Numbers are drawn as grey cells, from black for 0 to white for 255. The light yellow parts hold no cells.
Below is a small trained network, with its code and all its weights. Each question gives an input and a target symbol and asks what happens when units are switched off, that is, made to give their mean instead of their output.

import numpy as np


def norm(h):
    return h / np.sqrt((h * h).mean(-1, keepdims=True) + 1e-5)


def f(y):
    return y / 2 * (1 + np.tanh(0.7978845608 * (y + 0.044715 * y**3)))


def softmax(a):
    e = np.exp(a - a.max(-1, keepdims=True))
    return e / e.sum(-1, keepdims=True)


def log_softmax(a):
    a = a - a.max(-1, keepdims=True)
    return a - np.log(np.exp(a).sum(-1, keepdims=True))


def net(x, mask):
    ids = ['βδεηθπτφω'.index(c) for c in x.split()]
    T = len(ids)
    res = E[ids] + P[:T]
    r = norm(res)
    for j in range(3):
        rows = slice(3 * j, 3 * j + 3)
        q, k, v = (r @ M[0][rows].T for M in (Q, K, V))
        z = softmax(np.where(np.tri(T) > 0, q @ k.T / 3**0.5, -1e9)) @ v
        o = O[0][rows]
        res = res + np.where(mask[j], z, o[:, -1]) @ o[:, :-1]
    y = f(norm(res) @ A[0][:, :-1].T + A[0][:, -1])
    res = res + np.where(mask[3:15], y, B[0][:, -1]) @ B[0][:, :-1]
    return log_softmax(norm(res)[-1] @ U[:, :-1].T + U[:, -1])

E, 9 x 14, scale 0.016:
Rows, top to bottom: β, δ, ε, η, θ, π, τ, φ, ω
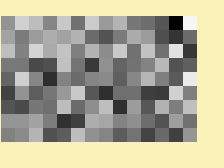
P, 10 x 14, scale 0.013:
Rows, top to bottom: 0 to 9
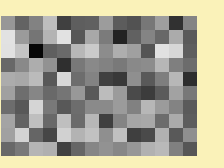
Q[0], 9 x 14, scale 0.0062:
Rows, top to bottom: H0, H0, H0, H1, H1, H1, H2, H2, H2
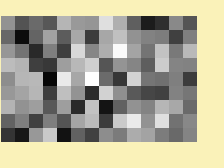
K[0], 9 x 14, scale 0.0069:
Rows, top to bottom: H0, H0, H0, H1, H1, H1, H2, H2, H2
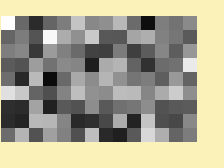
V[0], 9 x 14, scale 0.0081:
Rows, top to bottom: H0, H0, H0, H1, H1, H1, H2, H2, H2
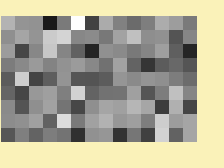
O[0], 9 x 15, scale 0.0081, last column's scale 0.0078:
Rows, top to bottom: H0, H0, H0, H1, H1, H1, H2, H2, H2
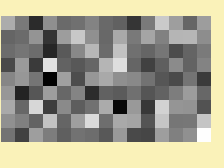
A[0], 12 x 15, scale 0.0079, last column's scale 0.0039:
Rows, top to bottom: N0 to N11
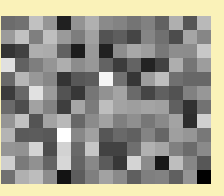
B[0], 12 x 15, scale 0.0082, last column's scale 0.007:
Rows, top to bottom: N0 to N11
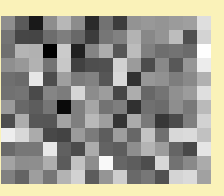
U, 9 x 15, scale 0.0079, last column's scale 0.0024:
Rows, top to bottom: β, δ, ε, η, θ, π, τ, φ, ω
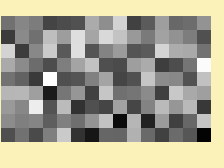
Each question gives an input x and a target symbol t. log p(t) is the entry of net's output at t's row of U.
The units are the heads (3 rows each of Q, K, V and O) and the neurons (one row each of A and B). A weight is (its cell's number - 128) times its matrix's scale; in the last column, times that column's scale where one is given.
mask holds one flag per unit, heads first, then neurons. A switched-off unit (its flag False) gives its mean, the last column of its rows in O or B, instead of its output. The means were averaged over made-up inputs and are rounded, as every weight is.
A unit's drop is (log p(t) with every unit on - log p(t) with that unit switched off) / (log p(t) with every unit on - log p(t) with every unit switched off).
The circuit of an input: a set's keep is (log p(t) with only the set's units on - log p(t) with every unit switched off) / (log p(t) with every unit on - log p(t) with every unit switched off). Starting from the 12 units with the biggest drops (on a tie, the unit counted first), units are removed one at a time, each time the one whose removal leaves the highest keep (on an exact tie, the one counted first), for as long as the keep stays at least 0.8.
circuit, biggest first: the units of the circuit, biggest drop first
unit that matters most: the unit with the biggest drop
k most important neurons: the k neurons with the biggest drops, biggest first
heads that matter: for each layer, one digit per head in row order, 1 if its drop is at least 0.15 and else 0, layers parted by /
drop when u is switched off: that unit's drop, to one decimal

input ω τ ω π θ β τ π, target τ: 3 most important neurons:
[N3, N8, N5]
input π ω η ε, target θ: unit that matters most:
N3
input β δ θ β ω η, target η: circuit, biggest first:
[H1, H2]
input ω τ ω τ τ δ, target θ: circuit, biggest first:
[H2, H0]
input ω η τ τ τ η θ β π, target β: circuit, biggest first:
[H0, H1]
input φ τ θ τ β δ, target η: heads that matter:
010
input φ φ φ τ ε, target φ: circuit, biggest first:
[N7, N10]
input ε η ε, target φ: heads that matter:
001
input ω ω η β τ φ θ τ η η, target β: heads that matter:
000
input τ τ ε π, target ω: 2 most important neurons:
[N2, N8]
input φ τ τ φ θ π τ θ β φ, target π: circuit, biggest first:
[N2, N11]
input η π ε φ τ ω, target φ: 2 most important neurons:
[N7, N8]
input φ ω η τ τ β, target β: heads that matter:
111
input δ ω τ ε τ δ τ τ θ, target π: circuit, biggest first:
[H2]
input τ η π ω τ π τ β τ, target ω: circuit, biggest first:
[H1, H2]
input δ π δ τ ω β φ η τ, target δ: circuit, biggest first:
[H1, H2]
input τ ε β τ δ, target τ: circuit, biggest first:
[N3, N8]
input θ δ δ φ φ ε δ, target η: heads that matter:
100
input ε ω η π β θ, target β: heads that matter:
011
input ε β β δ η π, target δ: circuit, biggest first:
[H2]
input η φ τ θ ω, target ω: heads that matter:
000
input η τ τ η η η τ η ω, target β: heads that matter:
110
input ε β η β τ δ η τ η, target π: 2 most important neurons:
[N8, N9]
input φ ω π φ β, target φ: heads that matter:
100
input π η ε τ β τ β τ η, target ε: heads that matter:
010
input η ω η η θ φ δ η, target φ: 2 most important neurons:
[N7, N10]
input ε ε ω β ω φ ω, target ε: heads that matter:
000
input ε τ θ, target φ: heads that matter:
001
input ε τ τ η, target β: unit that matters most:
H0
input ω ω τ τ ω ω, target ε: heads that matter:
001
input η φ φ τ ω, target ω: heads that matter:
010
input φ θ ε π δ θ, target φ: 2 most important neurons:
[N7, N8]
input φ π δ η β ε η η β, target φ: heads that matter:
001
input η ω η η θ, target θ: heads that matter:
100
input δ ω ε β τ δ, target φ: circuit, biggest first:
[H2]
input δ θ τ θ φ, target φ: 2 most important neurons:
[N10, N7]
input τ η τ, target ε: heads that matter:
010
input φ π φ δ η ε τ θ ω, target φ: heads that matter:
001
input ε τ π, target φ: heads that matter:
001
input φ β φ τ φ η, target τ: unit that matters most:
N4
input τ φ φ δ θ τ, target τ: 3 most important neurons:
[N4, N3, N5]
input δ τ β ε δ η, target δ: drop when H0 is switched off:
0.2
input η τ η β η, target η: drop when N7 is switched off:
0.2
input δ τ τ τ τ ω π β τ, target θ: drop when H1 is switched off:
0.3
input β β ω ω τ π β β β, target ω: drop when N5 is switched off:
0.0
